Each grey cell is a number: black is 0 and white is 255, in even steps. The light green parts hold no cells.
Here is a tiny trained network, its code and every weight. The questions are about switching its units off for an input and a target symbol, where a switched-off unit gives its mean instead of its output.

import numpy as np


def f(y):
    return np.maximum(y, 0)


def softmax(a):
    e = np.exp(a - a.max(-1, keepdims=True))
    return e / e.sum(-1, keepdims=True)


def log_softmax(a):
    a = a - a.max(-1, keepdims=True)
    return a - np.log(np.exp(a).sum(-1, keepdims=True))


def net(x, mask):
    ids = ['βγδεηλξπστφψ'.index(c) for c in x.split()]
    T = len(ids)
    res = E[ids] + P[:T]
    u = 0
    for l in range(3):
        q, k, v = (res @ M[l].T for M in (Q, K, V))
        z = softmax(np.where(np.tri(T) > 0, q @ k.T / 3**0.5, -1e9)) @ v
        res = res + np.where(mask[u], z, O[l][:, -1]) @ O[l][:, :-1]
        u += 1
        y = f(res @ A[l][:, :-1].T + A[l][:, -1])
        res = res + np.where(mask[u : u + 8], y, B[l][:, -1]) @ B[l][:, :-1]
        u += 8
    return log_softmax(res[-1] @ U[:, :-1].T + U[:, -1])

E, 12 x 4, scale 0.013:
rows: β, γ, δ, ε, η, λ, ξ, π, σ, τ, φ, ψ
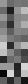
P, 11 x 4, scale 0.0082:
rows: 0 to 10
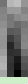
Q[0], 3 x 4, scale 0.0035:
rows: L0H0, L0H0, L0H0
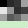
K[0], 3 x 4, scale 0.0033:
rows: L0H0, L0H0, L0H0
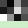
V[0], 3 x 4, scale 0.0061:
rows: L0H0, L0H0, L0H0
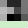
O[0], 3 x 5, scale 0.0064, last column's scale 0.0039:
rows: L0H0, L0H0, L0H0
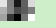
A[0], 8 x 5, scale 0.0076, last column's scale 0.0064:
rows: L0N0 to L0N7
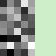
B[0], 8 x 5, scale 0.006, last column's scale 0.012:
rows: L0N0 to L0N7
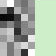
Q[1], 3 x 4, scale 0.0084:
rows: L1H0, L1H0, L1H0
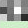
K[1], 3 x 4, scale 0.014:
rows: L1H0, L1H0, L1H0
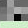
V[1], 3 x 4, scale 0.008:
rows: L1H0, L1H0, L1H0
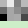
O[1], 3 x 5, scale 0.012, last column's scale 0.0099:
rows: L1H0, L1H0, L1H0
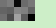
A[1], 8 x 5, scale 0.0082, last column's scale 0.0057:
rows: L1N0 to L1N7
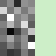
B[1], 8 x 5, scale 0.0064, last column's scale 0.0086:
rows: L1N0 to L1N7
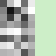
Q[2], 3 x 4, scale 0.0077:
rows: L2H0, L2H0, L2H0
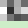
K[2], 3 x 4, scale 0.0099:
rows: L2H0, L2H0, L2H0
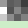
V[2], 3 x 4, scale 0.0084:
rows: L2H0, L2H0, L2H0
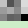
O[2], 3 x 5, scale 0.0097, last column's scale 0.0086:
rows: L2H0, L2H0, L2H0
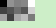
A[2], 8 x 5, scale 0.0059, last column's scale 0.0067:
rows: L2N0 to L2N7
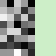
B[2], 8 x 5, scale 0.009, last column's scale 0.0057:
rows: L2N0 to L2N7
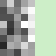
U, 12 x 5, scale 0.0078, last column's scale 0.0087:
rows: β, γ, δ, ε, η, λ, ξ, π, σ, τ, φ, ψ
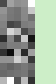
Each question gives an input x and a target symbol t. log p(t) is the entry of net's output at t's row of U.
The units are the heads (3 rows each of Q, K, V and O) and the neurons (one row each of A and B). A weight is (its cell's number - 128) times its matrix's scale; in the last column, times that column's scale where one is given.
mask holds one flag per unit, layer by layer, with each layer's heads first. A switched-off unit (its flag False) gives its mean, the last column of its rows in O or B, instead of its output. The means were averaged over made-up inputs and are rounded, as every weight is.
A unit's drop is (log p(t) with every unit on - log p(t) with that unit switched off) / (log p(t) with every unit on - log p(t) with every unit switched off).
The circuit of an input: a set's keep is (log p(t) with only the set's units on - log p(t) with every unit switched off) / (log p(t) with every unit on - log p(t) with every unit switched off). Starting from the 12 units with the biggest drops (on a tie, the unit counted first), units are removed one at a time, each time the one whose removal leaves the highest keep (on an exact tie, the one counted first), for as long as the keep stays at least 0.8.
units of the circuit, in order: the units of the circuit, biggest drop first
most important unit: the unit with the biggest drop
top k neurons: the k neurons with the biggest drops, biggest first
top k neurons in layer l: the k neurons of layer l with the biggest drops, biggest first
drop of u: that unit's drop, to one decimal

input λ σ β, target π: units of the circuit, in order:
(L1H0 L0H0)
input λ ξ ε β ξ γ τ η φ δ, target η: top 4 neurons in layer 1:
(L1N4 L1N0 L1N7 L1N1)
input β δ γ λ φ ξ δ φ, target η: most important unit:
L1N2
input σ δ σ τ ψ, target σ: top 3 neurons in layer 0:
(L0N6 L0N7 L0N5)
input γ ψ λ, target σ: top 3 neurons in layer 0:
(L0N7 L0N6 L0N5)
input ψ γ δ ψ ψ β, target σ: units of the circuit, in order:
(L2H0 L1H0)
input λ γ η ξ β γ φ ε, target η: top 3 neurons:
(L1N4 L1N0 L0N0)
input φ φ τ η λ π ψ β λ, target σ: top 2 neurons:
(L0N7 L0N5)
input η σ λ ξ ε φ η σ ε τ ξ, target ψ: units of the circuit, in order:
(L1H0 L0H0)
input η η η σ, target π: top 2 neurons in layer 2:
(L2N0 L2N3)
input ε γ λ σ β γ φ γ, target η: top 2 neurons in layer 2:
(L2N3 L2N2)
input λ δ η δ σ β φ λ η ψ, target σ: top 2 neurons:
(L0N7 L2N0)
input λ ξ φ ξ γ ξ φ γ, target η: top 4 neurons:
(L1N4 L1N0 L1N7 L0N0)
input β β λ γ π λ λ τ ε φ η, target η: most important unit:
L1N4
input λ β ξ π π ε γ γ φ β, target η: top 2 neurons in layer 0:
(L0N5 L0N0)
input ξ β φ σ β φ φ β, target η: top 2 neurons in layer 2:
(L2N3 L2N2)
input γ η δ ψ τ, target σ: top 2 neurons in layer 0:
(L0N7 L0N6)
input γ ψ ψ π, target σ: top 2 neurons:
(L0N7 L0N5)
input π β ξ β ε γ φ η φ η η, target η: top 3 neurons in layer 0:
(L0N5 L0N0 L0N7)
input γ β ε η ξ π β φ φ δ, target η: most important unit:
L1H0
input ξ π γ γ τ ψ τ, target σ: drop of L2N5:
0.1
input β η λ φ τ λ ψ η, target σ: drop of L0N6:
0.1
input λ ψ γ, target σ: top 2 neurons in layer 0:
(L0N7 L0N6)
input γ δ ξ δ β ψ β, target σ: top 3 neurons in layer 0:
(L0N7 L0N5 L0N6)
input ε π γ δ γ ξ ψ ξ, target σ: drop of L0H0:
-0.1
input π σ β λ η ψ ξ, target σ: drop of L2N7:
-0.1
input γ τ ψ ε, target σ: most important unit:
L2H0
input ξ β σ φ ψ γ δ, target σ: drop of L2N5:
0.2
